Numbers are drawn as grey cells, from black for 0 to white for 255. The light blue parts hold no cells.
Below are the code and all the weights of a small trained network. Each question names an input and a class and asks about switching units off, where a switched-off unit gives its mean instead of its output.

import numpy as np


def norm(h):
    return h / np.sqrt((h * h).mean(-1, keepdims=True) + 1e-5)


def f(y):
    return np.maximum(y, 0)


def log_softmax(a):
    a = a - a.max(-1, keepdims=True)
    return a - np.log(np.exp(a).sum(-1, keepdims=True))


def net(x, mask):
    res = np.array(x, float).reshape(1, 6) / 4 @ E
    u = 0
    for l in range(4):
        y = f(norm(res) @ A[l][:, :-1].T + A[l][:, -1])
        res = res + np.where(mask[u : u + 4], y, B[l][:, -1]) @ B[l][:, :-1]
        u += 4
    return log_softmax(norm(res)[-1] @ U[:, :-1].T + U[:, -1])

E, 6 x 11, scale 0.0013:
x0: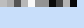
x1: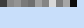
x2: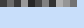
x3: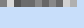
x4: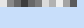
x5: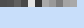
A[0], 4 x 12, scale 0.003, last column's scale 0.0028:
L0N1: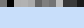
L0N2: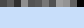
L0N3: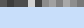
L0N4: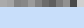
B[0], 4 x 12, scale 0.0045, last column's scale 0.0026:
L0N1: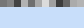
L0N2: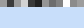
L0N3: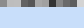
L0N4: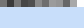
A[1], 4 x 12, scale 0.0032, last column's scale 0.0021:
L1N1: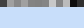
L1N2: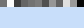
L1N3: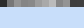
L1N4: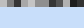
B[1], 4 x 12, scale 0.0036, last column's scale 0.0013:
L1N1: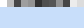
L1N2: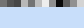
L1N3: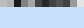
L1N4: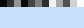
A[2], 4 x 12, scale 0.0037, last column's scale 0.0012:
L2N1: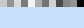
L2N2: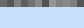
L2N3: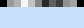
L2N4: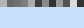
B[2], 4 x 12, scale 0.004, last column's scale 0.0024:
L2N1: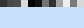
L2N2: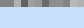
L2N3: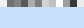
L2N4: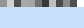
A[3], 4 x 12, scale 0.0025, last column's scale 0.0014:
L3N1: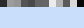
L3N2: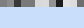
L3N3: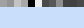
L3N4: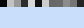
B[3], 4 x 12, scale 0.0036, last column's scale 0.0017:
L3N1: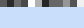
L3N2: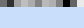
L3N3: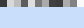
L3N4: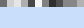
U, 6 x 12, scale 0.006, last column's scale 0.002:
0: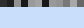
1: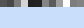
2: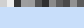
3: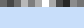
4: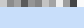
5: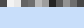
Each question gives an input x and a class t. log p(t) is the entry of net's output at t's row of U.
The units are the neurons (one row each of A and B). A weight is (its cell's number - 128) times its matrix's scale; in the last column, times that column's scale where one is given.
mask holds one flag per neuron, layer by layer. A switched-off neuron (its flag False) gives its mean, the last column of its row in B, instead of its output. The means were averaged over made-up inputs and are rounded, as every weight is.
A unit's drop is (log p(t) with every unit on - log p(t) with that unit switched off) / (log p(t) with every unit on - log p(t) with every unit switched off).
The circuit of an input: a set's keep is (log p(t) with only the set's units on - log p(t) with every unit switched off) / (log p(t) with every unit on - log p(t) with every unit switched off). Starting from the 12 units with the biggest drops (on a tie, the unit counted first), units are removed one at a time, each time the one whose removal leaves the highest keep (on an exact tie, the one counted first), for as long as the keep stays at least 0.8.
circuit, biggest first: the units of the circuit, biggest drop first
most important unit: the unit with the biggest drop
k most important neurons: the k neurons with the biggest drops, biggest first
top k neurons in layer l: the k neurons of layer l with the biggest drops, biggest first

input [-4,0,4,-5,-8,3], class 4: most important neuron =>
L2N3
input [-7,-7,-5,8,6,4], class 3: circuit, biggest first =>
L3N2, L0N4, L1N2
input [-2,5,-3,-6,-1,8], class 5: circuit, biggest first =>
L0N3, L3N4
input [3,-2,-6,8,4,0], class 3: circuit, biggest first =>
L1N2, L3N2
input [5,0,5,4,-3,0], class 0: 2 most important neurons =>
L1N4, L2N1
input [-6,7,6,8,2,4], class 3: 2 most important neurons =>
L1N2, L0N4
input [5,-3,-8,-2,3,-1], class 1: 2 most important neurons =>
L2N1, L0N4
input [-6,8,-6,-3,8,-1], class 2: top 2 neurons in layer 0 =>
L0N4, L0N3
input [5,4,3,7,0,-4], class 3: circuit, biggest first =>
L1N2, L3N2
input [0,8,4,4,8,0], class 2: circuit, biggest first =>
L1N1, L1N3
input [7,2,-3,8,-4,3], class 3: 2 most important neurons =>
L1N2, L3N2
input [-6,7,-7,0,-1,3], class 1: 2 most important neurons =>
L2N1, L0N4
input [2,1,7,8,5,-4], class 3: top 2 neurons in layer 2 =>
L2N1, L2N3
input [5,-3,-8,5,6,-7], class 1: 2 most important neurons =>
L2N1, L0N3
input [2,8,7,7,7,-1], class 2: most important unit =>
L1N1
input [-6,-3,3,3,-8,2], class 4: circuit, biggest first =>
L2N3, L0N4, L1N4
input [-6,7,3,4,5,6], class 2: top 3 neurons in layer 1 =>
L1N3, L1N1, L1N4
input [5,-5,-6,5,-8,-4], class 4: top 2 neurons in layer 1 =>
L1N1, L1N3
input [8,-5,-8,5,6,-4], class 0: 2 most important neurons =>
L1N4, L2N3
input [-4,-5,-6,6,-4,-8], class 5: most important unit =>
L3N3
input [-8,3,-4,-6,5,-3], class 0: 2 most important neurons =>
L3N1, L2N3
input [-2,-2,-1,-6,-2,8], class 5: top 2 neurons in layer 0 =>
L0N3, L0N4
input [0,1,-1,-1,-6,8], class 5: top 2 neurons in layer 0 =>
L0N3, L0N2
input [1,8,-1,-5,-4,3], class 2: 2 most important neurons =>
L1N3, L1N1
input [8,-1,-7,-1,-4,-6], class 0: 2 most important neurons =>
L1N4, L0N3
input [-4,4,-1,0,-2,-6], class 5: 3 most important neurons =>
L3N3, L1N4, L0N4
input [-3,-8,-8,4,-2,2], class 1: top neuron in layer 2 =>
L2N1
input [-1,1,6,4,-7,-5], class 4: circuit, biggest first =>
L2N3, L2N1
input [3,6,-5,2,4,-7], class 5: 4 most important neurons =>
L3N3, L0N4, L2N3, L2N4
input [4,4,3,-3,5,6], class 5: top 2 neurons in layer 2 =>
L2N3, L2N1
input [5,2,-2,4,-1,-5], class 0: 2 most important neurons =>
L0N3, L2N2
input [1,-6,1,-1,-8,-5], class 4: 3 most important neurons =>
L2N3, L1N1, L1N3
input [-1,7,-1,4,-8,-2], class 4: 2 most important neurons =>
L2N3, L2N4
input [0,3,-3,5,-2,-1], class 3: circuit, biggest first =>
L1N2
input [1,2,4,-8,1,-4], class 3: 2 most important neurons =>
L0N1, L2N1
